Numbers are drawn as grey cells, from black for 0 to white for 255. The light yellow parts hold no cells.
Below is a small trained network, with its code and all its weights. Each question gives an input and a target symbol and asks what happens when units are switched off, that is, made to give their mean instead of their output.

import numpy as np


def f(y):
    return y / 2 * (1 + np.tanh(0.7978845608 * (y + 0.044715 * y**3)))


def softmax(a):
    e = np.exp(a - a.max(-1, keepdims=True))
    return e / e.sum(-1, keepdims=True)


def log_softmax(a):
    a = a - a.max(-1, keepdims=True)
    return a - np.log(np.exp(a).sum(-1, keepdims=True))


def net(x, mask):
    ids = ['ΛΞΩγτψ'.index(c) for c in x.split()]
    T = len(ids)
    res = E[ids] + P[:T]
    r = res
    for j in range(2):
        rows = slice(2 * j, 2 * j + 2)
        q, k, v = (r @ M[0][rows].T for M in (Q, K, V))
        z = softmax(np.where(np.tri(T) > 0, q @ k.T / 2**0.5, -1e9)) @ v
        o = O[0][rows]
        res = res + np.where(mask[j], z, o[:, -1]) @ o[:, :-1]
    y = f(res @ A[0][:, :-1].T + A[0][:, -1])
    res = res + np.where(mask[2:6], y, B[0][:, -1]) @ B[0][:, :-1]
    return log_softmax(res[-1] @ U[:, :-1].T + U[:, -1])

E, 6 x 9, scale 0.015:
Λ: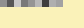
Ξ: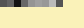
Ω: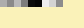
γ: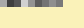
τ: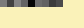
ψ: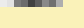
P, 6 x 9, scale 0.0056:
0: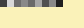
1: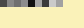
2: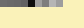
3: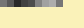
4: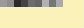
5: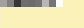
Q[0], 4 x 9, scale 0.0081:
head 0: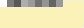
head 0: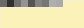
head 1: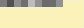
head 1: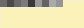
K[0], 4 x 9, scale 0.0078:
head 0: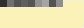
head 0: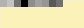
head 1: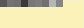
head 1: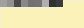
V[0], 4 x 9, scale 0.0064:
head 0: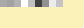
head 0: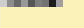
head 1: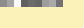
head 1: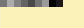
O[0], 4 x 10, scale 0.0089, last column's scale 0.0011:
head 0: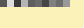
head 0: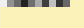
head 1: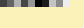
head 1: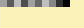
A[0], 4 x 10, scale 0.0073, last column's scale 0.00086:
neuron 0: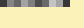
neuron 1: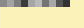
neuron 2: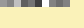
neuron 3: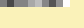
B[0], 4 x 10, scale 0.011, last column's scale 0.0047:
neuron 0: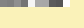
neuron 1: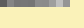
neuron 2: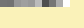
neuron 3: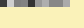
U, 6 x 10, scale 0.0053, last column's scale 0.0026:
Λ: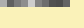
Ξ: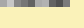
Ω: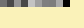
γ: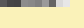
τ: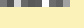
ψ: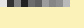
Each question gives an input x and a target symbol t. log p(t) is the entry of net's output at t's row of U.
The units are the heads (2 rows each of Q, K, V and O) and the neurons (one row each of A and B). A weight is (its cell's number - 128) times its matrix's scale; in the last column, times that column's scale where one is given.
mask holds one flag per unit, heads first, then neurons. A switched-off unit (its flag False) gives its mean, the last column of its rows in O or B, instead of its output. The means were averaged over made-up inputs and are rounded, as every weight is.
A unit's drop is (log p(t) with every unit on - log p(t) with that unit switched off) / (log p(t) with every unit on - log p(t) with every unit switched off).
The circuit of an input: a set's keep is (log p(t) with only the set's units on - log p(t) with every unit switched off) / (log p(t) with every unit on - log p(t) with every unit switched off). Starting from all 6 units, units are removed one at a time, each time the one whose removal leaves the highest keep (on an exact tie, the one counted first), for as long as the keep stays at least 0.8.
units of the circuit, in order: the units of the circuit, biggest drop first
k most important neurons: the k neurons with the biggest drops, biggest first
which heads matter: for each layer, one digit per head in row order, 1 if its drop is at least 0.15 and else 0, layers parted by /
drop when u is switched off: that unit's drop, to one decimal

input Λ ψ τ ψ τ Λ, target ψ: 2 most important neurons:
(neuron 0; neuron 2)
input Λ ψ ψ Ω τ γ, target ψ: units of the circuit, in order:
(head 0)
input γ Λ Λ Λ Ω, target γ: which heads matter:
00
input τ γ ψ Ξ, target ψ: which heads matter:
10
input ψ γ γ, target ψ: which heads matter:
10
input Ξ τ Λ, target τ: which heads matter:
11
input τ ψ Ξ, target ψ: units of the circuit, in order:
(head 0; head 1)
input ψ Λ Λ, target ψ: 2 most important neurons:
(neuron 2; neuron 0)
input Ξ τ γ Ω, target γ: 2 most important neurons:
(neuron 2; neuron 0)
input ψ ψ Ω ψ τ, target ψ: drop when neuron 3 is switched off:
0.1
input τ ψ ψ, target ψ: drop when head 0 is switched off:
0.5
